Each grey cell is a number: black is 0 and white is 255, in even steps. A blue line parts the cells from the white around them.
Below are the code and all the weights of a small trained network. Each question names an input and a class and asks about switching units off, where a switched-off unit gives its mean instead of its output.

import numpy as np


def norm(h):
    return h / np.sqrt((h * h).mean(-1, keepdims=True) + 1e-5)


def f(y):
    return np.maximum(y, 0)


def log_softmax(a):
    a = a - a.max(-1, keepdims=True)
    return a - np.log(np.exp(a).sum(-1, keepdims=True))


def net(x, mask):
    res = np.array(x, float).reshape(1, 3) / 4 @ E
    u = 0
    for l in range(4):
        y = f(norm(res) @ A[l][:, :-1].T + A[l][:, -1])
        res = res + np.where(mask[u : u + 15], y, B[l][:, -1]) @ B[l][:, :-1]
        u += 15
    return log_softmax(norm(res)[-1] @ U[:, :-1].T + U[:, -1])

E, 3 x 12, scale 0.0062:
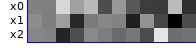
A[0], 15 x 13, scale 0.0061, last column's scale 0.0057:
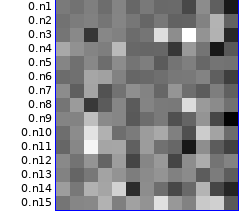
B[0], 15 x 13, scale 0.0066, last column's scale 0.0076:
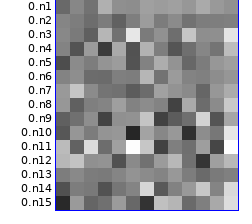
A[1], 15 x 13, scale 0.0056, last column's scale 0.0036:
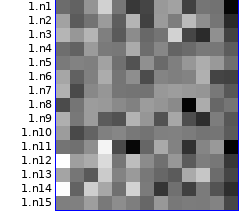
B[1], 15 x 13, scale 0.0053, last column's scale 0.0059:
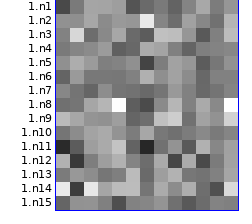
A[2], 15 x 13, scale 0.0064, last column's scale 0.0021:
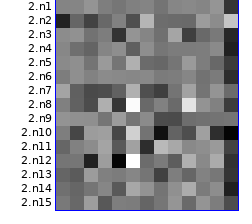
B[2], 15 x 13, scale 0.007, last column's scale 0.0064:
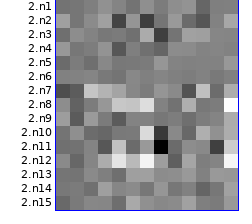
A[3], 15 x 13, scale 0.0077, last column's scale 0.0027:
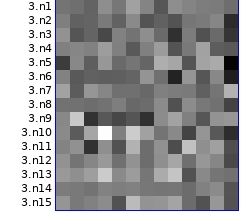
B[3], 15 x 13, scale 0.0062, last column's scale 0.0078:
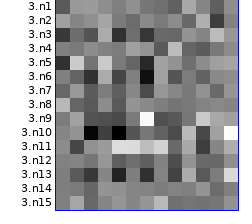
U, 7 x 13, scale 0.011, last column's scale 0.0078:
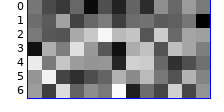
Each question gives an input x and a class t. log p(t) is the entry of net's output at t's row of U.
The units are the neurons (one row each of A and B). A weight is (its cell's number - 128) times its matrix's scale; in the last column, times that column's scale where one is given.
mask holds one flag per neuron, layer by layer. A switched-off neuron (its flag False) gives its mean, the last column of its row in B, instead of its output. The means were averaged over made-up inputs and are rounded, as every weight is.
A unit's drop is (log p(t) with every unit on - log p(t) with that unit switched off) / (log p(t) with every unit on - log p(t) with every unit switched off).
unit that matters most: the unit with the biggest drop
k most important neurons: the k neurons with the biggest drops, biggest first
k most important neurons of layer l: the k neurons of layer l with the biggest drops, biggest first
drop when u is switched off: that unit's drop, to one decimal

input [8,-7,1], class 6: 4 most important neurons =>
0.n14; 0.n11; 0.n9; 0.n4
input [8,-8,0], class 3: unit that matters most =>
0.n15
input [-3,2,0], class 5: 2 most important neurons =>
0.n11; 0.n3
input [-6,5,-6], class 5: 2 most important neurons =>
0.n11; 3.n9
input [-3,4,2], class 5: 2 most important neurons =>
0.n3; 0.n11
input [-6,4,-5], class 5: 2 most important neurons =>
0.n11; 3.n9
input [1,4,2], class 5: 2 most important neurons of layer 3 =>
3.n13; 3.n9
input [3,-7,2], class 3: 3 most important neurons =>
0.n15; 0.n10; 0.n11
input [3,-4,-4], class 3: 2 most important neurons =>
0.n15; 0.n10
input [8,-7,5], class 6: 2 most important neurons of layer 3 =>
3.n5; 3.n4
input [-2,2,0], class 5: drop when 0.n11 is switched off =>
0.9
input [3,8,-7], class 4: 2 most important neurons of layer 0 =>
0.n7; 0.n14
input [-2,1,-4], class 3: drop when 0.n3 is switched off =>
0.3
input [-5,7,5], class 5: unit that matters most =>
0.n3
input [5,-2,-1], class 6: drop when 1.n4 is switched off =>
0.0
